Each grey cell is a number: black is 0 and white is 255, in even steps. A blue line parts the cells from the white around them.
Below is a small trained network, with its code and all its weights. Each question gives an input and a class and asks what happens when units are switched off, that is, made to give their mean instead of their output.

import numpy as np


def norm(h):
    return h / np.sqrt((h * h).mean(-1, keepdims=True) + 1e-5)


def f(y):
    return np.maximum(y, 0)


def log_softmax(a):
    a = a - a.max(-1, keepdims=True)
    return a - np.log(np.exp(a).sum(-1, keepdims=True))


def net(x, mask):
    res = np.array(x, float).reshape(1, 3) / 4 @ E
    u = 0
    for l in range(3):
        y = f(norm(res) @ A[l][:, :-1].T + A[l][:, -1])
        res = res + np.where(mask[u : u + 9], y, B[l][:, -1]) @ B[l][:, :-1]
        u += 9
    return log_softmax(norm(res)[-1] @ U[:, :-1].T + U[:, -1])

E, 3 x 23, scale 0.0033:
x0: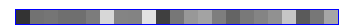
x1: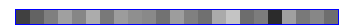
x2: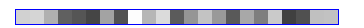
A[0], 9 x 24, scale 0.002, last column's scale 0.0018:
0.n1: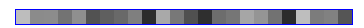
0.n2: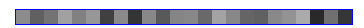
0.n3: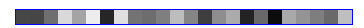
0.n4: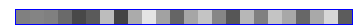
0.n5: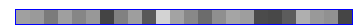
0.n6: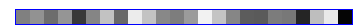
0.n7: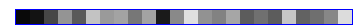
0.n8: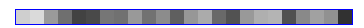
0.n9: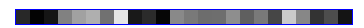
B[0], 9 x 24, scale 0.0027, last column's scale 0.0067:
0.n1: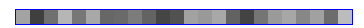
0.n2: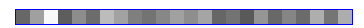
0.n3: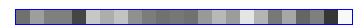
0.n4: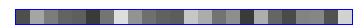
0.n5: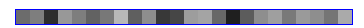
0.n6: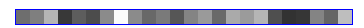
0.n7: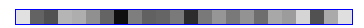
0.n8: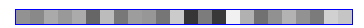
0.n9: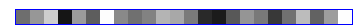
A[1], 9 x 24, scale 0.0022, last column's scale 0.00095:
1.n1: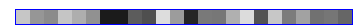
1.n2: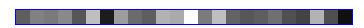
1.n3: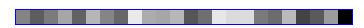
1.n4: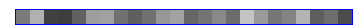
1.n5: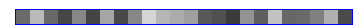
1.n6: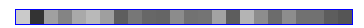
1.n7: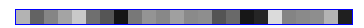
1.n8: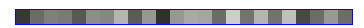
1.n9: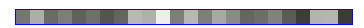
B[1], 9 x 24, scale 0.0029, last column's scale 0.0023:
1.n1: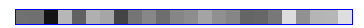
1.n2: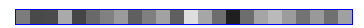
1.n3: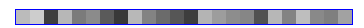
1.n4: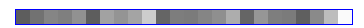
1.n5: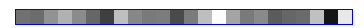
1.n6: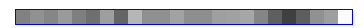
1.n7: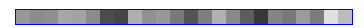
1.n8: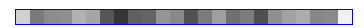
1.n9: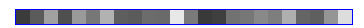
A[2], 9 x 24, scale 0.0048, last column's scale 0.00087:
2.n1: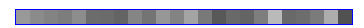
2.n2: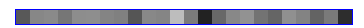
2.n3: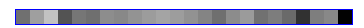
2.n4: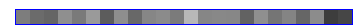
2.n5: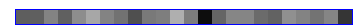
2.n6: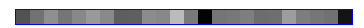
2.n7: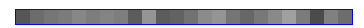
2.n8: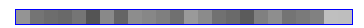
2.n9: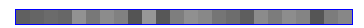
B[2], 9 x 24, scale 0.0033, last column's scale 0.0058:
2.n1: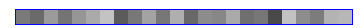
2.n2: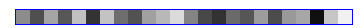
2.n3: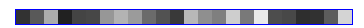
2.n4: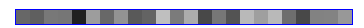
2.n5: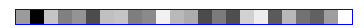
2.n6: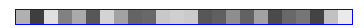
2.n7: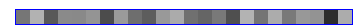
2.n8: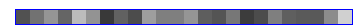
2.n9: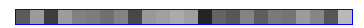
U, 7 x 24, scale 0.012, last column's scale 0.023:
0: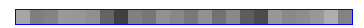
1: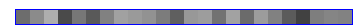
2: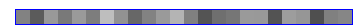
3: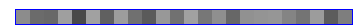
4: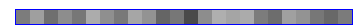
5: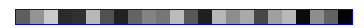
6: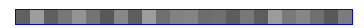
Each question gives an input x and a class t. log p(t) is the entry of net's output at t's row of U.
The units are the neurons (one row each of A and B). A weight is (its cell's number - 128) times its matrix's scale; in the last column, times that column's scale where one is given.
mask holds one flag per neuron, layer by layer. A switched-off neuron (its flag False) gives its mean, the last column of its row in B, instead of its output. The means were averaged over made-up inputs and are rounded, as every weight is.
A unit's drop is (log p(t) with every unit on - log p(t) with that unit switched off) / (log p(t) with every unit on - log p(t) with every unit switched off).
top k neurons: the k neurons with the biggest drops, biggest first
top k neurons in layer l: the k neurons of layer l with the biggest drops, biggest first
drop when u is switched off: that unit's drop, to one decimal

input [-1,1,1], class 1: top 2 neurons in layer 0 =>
0.n7, 0.n3
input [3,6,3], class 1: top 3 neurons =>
0.n6, 0.n4, 0.n3
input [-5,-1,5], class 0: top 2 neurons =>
0.n9, 0.n3
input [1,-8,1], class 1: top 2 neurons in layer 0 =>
0.n7, 0.n4
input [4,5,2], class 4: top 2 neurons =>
0.n7, 0.n9
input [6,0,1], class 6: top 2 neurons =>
0.n7, 0.n9
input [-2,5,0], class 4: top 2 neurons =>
0.n3, 1.n3
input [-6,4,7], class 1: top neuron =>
0.n7
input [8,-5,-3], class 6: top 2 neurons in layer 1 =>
1.n5, 1.n9
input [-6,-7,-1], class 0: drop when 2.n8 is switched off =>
0.0
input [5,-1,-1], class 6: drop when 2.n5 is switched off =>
0.1
